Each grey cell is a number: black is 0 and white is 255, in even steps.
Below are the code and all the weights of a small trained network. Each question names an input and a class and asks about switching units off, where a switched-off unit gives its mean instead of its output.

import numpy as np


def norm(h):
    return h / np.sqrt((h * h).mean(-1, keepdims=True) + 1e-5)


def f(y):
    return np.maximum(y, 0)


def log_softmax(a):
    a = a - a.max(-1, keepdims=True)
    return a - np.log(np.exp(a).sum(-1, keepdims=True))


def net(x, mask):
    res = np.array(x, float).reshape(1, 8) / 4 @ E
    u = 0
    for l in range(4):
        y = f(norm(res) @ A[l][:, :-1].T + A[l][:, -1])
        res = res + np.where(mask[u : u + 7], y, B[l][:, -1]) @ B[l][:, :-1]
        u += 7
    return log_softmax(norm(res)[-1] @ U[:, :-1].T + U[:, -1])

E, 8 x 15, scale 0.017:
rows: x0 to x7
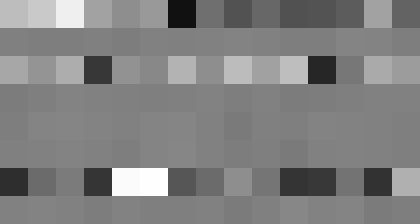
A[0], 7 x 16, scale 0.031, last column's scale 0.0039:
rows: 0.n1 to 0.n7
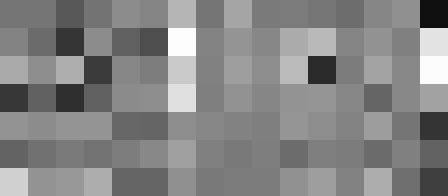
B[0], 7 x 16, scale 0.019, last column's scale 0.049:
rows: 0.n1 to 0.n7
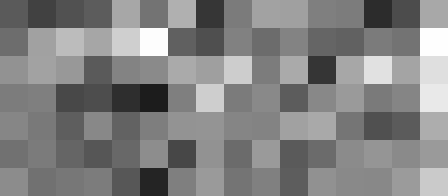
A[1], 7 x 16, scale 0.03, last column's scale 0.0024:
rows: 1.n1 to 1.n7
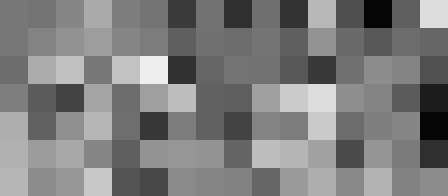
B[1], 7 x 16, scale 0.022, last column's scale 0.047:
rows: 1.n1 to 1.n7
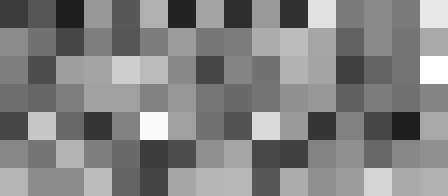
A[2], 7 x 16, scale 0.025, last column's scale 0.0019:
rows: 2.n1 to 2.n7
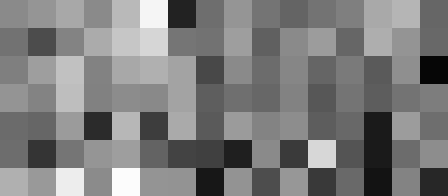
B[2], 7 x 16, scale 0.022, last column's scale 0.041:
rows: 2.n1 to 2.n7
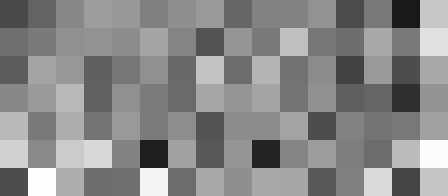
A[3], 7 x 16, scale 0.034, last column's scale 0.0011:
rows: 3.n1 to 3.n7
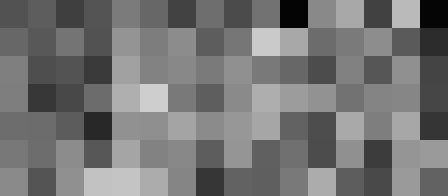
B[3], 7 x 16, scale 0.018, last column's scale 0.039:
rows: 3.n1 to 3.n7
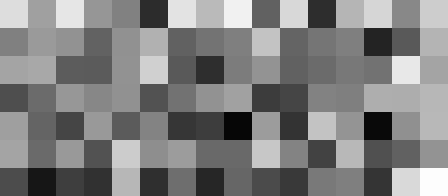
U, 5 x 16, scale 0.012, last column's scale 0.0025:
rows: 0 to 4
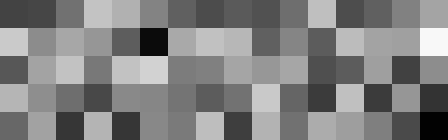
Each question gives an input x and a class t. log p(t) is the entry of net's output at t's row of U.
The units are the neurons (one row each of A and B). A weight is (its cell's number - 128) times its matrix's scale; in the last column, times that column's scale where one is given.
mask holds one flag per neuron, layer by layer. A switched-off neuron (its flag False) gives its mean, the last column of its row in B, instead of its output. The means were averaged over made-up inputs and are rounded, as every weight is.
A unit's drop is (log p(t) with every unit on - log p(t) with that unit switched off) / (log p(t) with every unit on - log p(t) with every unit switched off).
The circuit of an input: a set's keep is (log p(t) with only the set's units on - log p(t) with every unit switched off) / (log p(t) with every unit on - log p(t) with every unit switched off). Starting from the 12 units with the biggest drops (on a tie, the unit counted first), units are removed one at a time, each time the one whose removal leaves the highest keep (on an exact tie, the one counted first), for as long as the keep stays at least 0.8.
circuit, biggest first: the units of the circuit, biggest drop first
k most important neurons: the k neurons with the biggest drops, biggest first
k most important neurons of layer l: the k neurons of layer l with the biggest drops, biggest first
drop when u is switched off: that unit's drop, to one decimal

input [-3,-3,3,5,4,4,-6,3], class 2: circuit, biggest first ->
[0.n2]
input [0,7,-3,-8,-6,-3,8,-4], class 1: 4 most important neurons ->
[0.n2, 0.n3, 1.n3, 3.n1]
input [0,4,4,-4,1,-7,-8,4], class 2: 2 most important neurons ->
[0.n2, 0.n4]
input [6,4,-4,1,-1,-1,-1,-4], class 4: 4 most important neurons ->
[0.n2, 0.n3, 0.n4, 1.n5]
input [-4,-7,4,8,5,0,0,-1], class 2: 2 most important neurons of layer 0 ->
[0.n2, 0.n7]
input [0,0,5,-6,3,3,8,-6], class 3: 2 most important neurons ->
[0.n2, 1.n3]
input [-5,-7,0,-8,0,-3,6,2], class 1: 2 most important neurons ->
[0.n3, 3.n1]
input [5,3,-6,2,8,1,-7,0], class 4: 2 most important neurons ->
[0.n3, 1.n5]
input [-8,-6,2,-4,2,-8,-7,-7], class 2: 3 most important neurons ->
[0.n2, 1.n1, 2.n7]
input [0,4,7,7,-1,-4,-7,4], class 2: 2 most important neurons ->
[0.n4, 0.n2]
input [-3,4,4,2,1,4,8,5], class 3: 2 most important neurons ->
[0.n2, 1.n1]
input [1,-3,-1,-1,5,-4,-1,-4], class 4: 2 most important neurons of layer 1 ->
[1.n5, 1.n7]
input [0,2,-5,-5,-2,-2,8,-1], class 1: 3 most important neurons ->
[0.n2, 0.n3, 1.n3]
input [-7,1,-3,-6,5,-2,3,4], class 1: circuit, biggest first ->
[0.n4]
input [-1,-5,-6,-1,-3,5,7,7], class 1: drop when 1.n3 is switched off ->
0.2
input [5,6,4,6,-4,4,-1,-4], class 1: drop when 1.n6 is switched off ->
0.0
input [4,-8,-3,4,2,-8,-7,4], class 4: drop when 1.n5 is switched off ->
0.2
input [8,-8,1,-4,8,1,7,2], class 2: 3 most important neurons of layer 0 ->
[0.n4, 0.n7, 0.n5]
